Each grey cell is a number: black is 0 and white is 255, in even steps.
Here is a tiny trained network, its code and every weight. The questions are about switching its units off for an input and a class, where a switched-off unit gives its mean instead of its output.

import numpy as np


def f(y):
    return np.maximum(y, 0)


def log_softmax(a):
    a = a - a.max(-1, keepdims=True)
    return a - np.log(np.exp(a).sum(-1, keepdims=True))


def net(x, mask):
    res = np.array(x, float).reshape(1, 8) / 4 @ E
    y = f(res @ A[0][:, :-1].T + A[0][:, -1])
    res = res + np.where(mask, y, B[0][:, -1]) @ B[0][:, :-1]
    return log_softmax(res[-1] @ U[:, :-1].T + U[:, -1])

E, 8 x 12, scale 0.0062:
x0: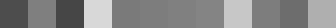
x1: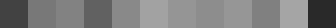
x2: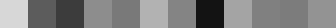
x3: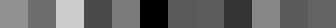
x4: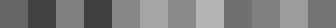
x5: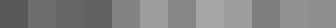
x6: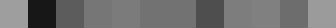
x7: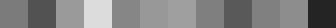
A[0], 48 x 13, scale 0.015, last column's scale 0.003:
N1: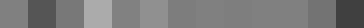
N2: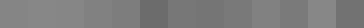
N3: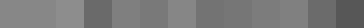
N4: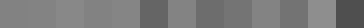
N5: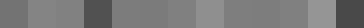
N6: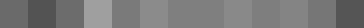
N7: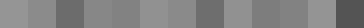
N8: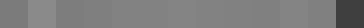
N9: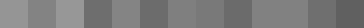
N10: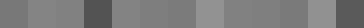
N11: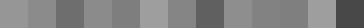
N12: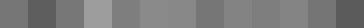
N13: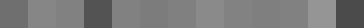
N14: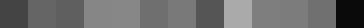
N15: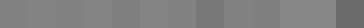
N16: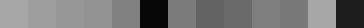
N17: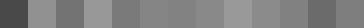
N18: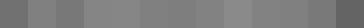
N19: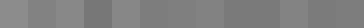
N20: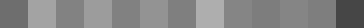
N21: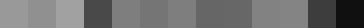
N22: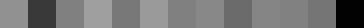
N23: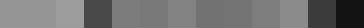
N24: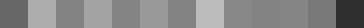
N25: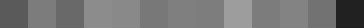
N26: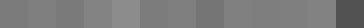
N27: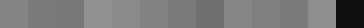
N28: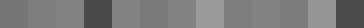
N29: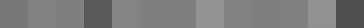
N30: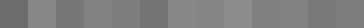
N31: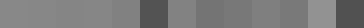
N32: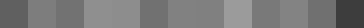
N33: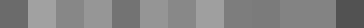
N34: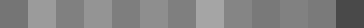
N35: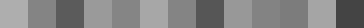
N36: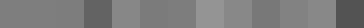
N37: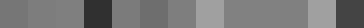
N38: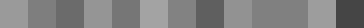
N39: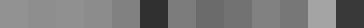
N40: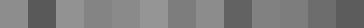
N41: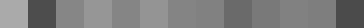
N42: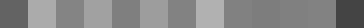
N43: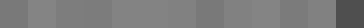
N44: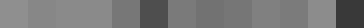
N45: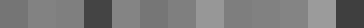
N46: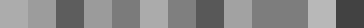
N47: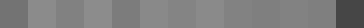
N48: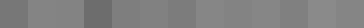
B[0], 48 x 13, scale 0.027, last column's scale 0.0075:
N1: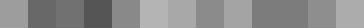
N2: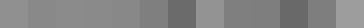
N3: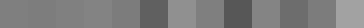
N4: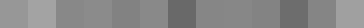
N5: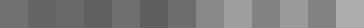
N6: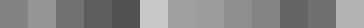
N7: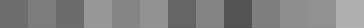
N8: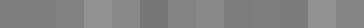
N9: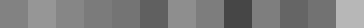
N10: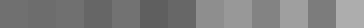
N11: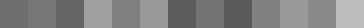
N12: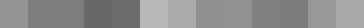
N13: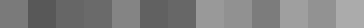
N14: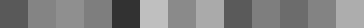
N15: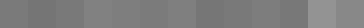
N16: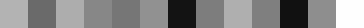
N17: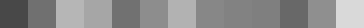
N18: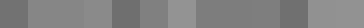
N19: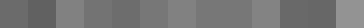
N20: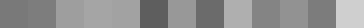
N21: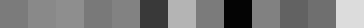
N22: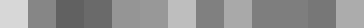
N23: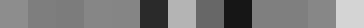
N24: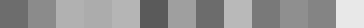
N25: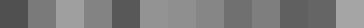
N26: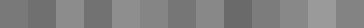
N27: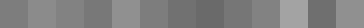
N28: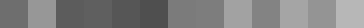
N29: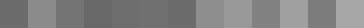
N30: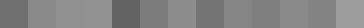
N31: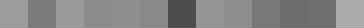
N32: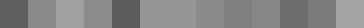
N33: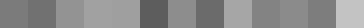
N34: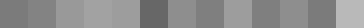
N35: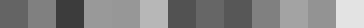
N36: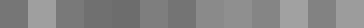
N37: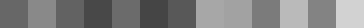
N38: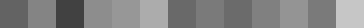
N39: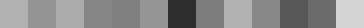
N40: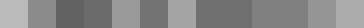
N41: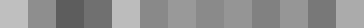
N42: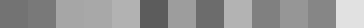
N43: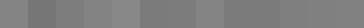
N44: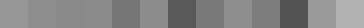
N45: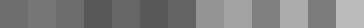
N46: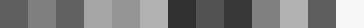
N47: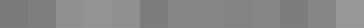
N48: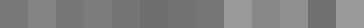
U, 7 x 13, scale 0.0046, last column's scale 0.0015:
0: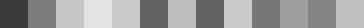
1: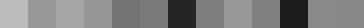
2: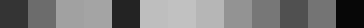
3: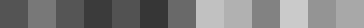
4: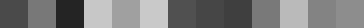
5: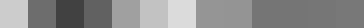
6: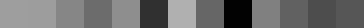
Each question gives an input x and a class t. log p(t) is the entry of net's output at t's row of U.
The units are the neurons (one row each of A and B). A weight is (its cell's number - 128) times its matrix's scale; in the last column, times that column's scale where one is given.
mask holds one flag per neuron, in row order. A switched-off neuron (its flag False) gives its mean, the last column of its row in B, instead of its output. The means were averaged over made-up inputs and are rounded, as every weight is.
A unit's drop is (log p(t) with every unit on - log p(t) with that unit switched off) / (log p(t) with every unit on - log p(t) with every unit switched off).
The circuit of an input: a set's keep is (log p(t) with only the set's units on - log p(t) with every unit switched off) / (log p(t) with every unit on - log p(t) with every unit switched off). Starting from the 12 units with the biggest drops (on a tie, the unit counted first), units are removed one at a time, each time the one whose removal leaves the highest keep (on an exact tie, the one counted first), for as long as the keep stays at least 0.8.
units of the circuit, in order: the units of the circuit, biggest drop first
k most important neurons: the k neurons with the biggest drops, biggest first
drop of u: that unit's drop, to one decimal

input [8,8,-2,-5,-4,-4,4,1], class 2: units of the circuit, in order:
[N14]
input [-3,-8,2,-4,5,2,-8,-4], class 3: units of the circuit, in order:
[N37, N45]
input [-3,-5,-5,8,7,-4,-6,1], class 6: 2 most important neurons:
[N21, N23]
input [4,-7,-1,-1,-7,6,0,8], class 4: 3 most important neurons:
[N46, N35, N38]
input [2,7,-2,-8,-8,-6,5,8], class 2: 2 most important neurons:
[N6, N14]
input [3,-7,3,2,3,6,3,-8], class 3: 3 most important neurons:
[N37, N45, N28]
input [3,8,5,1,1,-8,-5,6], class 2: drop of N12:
0.1
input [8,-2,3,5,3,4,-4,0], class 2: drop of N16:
0.2
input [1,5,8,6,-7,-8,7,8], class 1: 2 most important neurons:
[N16, N39]
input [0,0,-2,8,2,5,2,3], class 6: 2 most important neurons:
[N21, N23]
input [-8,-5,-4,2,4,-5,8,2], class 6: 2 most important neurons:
[N21, N23]
